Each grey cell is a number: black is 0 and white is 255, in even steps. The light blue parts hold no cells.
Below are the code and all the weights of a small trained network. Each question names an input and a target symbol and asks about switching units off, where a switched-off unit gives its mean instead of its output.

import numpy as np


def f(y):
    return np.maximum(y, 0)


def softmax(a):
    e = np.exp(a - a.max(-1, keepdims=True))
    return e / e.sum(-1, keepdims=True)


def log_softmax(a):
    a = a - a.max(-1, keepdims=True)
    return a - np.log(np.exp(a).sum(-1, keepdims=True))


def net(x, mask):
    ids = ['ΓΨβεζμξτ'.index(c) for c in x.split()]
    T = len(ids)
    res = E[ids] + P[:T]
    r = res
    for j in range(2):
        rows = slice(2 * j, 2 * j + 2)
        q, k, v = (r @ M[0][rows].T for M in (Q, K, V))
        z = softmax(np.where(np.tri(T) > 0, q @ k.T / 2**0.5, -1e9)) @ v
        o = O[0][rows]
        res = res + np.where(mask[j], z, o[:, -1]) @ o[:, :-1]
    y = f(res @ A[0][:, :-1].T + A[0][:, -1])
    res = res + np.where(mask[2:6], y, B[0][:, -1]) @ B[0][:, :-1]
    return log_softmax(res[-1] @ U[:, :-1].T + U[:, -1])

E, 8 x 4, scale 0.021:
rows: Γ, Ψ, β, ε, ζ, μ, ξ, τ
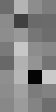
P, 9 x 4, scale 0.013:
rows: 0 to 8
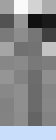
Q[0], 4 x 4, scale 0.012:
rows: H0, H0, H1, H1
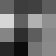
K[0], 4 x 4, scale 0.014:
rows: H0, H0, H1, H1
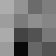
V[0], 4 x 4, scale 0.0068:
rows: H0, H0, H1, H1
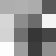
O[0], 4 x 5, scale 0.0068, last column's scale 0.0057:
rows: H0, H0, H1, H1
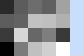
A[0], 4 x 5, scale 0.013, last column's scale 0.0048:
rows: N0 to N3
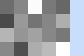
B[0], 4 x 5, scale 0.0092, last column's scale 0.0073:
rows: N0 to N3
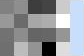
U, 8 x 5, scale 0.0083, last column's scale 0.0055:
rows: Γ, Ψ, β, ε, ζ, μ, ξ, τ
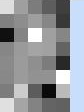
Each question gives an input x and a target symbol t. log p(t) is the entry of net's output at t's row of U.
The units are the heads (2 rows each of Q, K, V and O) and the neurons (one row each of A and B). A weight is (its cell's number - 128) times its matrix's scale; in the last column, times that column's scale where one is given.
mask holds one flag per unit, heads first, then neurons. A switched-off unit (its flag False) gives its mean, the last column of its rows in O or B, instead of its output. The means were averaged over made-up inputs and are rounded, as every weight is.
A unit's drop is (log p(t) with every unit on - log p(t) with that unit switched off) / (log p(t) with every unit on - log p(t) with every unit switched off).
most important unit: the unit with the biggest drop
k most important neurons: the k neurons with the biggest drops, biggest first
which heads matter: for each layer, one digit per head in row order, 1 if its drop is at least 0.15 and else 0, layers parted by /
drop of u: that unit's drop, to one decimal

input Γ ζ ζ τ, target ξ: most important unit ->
N1
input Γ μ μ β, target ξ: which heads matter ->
00
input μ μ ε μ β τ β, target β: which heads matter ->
01
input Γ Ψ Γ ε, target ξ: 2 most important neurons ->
N1, N3
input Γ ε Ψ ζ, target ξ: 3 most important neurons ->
N1, N3, N2
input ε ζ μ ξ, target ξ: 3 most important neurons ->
N3, N1, N2
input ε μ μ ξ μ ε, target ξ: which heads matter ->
11
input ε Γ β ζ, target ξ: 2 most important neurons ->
N3, N1
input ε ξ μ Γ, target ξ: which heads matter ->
01
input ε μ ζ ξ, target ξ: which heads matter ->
01
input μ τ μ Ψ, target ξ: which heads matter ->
00
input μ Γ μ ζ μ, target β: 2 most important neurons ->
N0, N1
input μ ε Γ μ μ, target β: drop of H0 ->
0.1
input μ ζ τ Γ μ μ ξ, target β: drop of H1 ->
0.9
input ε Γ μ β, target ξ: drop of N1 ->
0.4
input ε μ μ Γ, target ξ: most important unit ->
N3
